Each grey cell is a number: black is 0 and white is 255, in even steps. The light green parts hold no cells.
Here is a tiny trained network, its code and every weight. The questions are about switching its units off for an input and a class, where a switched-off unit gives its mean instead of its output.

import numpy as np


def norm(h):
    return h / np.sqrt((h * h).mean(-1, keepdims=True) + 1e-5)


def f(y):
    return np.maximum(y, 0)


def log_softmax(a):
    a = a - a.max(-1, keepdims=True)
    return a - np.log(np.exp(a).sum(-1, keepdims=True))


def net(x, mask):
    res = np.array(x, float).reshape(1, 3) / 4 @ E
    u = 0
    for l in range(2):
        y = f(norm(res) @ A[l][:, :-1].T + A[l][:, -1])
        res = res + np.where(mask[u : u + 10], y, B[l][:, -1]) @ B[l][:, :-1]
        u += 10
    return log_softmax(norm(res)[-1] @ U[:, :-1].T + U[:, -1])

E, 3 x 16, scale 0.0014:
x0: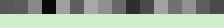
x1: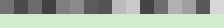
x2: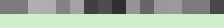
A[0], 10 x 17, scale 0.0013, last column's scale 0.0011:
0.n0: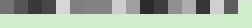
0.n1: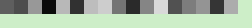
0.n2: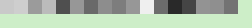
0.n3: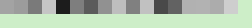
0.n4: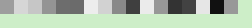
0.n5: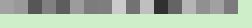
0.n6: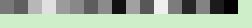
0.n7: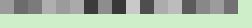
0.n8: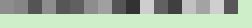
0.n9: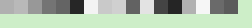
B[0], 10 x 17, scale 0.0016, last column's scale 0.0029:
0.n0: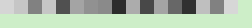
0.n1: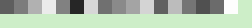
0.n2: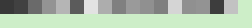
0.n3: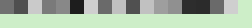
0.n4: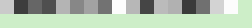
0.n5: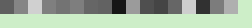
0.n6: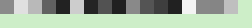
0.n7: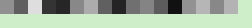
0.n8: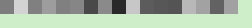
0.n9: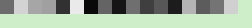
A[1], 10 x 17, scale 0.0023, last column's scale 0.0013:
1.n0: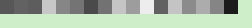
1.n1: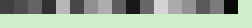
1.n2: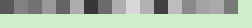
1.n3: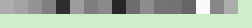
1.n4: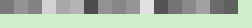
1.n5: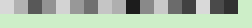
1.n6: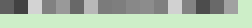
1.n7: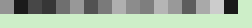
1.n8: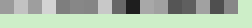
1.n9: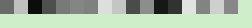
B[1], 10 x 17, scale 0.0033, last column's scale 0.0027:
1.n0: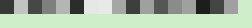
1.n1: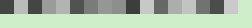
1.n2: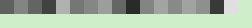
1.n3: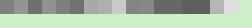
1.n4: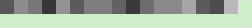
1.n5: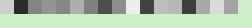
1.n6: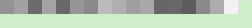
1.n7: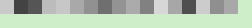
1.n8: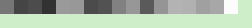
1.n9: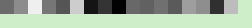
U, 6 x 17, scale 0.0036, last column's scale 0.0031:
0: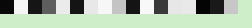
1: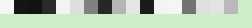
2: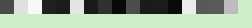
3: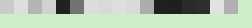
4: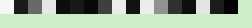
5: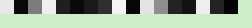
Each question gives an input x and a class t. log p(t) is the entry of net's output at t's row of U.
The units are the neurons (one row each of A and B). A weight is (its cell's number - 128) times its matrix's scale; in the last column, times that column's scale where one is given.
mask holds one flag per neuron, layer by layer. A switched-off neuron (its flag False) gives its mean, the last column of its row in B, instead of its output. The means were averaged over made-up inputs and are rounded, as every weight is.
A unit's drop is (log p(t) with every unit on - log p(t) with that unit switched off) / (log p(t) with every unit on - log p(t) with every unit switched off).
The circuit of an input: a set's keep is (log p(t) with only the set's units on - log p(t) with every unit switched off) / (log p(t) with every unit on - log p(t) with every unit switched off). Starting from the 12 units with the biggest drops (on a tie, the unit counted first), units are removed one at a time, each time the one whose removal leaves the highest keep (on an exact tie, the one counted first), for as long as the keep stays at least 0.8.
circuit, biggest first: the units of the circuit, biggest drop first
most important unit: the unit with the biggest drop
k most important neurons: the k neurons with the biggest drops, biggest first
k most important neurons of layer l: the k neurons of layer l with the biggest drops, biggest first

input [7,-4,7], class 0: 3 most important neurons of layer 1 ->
[1.n1, 1.n9, 1.n6]
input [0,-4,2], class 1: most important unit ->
0.n4
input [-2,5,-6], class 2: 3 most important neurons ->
[1.n9, 0.n4, 0.n5]
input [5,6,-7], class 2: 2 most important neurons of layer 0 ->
[0.n4, 0.n3]
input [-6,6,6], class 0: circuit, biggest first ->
[1.n2, 1.n0]
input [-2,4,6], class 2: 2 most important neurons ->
[0.n4, 1.n8]
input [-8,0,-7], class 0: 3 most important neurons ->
[1.n0, 0.n3, 0.n2]
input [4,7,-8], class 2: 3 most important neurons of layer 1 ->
[1.n9, 1.n8, 1.n5]
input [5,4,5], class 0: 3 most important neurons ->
[0.n9, 1.n1, 1.n9]
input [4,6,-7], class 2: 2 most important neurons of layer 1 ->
[1.n9, 1.n8]
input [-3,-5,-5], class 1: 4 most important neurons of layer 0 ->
[0.n4, 0.n6, 0.n3, 0.n2]
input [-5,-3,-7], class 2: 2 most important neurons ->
[0.n9, 0.n1]
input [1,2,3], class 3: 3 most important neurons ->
[1.n3, 1.n9, 1.n8]
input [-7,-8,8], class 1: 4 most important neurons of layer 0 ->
[0.n1, 0.n4, 0.n9, 0.n5]
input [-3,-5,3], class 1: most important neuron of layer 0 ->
[0.n1]
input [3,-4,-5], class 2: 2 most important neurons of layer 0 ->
[0.n9, 0.n0]
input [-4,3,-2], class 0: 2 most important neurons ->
[1.n2, 0.n4]
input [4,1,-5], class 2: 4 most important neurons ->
[1.n9, 0.n3, 0.n9, 0.n2]
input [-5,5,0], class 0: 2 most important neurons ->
[0.n4, 1.n2]
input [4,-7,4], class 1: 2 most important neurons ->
[1.n8, 0.n4]
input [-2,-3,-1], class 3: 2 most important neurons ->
[0.n4, 0.n3]
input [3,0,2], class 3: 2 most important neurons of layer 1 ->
[1.n6, 1.n2]
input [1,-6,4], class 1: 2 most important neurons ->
[0.n4, 1.n8]
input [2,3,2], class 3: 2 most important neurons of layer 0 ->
[0.n4, 0.n0]
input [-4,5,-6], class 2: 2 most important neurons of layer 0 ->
[0.n4, 0.n1]
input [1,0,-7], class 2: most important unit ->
1.n9
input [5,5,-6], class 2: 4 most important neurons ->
[0.n4, 1.n9, 0.n3, 0.n2]
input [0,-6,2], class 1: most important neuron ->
[0.n4]
